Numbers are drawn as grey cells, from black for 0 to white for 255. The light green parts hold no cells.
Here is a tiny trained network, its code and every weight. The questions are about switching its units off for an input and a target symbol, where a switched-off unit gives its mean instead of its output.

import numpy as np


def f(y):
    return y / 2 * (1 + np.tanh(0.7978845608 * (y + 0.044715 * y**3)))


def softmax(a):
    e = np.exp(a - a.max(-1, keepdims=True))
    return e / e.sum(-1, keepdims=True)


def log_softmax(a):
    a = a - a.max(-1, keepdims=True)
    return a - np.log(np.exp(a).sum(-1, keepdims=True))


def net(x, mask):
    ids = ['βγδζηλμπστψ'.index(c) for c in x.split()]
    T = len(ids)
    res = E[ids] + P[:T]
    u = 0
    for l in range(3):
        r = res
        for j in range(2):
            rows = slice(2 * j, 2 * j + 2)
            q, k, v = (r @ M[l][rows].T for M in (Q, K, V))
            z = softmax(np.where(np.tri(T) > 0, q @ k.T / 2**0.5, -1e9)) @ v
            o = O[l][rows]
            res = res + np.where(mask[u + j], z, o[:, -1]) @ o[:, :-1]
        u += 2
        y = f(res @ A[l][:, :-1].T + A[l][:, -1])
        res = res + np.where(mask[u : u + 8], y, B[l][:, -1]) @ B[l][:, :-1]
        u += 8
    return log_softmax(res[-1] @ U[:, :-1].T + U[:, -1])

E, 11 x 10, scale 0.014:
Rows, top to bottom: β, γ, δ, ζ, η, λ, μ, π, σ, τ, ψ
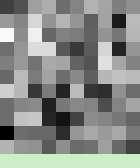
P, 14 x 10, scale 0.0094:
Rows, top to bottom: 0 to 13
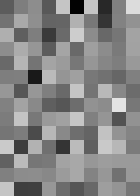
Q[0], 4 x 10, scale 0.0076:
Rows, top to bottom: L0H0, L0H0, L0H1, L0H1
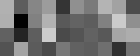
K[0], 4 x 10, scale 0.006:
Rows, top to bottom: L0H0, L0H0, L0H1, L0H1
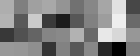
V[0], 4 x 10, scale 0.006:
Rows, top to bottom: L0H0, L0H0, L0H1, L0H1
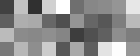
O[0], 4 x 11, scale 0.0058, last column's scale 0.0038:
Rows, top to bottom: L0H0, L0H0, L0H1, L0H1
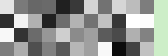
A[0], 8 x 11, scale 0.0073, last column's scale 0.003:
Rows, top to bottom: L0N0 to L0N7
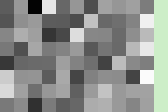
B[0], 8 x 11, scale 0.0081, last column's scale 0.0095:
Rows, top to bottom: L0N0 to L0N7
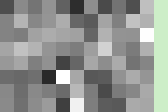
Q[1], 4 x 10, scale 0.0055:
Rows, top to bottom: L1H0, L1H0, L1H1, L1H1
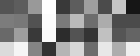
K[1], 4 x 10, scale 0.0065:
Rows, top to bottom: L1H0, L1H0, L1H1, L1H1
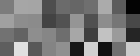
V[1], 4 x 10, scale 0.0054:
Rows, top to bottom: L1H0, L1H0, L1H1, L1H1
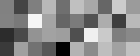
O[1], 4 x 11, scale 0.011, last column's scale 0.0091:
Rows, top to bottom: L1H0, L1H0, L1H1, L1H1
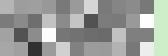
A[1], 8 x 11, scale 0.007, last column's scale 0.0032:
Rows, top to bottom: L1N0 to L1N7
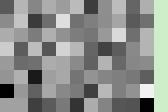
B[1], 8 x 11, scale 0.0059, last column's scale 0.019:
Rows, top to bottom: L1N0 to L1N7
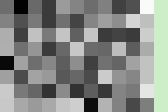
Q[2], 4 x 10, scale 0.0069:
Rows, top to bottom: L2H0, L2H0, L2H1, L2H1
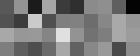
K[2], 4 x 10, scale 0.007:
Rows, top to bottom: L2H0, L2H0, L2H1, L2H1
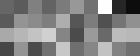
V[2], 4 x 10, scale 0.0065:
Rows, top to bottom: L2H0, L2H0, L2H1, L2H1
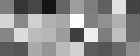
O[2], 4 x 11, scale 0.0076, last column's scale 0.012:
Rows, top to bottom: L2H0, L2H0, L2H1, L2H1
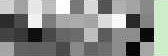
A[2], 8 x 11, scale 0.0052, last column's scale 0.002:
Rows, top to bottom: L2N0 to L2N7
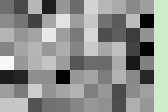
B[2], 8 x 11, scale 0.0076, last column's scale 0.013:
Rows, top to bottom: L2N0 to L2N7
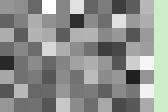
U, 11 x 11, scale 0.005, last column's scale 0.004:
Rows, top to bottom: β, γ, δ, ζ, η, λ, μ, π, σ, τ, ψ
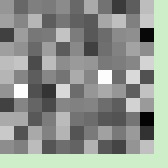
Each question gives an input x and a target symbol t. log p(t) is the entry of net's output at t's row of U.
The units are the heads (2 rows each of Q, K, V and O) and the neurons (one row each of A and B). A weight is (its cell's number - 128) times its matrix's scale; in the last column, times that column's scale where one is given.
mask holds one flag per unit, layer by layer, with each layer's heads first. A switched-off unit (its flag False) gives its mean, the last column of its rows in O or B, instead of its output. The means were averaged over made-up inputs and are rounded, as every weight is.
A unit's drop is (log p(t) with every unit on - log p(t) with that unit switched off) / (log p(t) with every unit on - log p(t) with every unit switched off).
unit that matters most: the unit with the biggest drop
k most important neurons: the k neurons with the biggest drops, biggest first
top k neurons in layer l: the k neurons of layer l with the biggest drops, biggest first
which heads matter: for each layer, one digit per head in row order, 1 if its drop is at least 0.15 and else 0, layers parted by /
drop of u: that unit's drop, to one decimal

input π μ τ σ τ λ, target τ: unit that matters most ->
L1H1
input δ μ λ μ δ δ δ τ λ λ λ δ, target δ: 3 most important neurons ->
[L1N3; L0N5; L2N3]
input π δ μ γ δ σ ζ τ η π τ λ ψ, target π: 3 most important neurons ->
[L0N4; L1N0; L0N2]
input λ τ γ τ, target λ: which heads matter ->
10 / 11 / 10
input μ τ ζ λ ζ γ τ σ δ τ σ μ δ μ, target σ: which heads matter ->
11 / 10 / 10
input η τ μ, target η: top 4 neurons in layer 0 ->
[L0N6; L0N7; L0N5; L0N0]
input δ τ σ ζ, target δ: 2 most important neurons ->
[L1N3; L0N0]
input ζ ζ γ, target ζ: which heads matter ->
00 / 11 / 10
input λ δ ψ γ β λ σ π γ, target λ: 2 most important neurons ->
[L0N7; L1N6]
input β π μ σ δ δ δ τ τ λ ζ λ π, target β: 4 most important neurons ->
[L2N5; L1N2; L1N0; L1N6]
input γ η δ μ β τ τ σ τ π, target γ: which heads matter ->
11 / 01 / 10
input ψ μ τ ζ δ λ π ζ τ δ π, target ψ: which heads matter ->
11 / 11 / 10
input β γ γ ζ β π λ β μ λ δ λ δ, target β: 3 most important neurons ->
[L1N2; L2N5; L1N0]
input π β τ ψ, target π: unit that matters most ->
L2H1
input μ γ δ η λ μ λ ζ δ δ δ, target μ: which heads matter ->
00 / 01 / 00
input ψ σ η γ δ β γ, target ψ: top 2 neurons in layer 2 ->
[L2N4; L2N2]
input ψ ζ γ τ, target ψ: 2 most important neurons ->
[L0N5; L0N0]
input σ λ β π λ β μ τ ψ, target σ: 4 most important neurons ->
[L0N1; L1N6; L2N7; L0N5]
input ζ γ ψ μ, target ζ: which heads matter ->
01 / 11 / 10
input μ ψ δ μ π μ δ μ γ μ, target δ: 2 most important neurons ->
[L0N0; L1N3]
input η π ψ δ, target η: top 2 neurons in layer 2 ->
[L2N0; L2N3]
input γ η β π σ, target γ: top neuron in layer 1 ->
[L1N0]
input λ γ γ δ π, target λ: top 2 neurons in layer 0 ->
[L0N7; L0N6]
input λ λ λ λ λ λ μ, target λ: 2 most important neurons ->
[L1N5; L0N7]
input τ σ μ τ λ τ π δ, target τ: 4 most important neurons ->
[L1N2; L1N1; L2N1; L0N4]
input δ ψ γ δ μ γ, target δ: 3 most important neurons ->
[L1N3; L2N3; L2N6]
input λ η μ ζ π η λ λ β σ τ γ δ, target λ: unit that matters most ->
L0H0
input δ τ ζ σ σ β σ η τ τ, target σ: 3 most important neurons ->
[L1N0; L1N6; L1N5]
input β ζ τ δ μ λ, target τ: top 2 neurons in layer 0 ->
[L0N0; L0N2]
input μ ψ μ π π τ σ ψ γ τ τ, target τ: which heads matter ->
11 / 01 / 10
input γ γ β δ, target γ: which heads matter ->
01 / 01 / 10
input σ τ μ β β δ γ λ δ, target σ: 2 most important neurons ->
[L0N1; L2N7]
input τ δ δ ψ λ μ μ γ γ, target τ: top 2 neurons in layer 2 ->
[L2N1; L2N4]
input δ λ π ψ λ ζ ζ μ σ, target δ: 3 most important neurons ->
[L1N3; L2N3; L0N5]
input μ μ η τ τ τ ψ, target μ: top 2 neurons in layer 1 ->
[L1N2; L1N5]
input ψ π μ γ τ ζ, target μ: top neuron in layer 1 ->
[L1N6]
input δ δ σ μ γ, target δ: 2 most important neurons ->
[L1N3; L2N3]
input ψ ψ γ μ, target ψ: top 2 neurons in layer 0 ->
[L0N5; L0N2]
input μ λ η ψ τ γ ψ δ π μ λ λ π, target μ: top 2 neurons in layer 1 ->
[L1N2; L1N5]
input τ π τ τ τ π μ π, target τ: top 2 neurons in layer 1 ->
[L1N2; L1N1]
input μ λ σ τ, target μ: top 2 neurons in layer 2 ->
[L2N4; L2N7]
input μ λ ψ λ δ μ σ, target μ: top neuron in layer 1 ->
[L1N2]
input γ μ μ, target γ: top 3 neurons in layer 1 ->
[L1N0; L1N3; L1N6]
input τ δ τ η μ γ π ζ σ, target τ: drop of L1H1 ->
0.9
